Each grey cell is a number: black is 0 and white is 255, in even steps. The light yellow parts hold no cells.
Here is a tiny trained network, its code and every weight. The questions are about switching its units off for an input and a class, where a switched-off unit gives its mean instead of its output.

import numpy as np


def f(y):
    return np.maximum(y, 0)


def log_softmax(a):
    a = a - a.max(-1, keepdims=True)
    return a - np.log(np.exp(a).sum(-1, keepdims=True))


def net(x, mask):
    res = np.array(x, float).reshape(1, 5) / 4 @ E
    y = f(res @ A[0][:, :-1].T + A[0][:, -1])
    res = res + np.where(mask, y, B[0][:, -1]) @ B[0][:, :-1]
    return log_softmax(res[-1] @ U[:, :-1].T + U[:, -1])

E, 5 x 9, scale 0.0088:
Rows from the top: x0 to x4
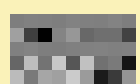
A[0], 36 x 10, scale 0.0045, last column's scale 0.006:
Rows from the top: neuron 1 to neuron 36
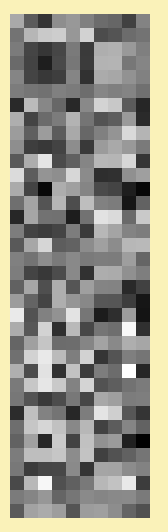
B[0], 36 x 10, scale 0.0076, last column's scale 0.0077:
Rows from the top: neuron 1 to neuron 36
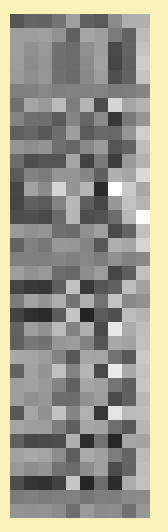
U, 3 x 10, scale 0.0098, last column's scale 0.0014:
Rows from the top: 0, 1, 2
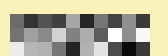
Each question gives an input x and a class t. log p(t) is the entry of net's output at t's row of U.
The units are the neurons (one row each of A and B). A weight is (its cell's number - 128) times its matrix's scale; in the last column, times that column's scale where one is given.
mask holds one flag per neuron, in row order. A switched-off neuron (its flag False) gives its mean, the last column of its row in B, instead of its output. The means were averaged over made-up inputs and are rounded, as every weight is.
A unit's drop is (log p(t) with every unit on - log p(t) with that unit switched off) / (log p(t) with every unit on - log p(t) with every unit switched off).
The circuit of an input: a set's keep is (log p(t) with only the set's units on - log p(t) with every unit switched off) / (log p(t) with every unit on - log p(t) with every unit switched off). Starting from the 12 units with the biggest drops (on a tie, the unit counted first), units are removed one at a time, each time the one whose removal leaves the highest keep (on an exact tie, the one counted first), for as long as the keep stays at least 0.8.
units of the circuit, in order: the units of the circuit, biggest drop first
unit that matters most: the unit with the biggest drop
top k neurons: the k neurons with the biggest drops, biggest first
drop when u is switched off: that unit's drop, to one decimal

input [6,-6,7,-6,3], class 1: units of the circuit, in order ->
neuron 26
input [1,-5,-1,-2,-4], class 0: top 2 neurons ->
neuron 34; neuron 11
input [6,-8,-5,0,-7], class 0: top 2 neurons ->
neuron 34; neuron 11
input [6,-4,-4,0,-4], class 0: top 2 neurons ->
neuron 34; neuron 15
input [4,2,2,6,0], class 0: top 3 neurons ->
neuron 31; neuron 20; neuron 26
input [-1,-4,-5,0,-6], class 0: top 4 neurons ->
neuron 34; neuron 15; neuron 11; neuron 26
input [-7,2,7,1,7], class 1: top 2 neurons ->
neuron 34; neuron 15
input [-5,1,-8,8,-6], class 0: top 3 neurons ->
neuron 31; neuron 20; neuron 15
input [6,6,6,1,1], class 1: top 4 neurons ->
neuron 13; neuron 34; neuron 15; neuron 11
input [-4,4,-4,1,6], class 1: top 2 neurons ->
neuron 13; neuron 34
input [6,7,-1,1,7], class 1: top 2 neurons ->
neuron 13; neuron 21
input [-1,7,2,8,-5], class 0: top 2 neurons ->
neuron 31; neuron 20
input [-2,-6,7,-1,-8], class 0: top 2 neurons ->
neuron 34; neuron 11
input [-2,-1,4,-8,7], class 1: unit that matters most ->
neuron 26
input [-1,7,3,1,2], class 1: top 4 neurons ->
neuron 13; neuron 34; neuron 15; neuron 21
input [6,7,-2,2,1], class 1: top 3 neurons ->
neuron 13; neuron 34; neuron 15
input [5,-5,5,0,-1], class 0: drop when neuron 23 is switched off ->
0.2
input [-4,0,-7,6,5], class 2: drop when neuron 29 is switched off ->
0.1
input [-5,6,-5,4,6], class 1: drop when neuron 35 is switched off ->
0.0
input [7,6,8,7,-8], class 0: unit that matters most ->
neuron 31
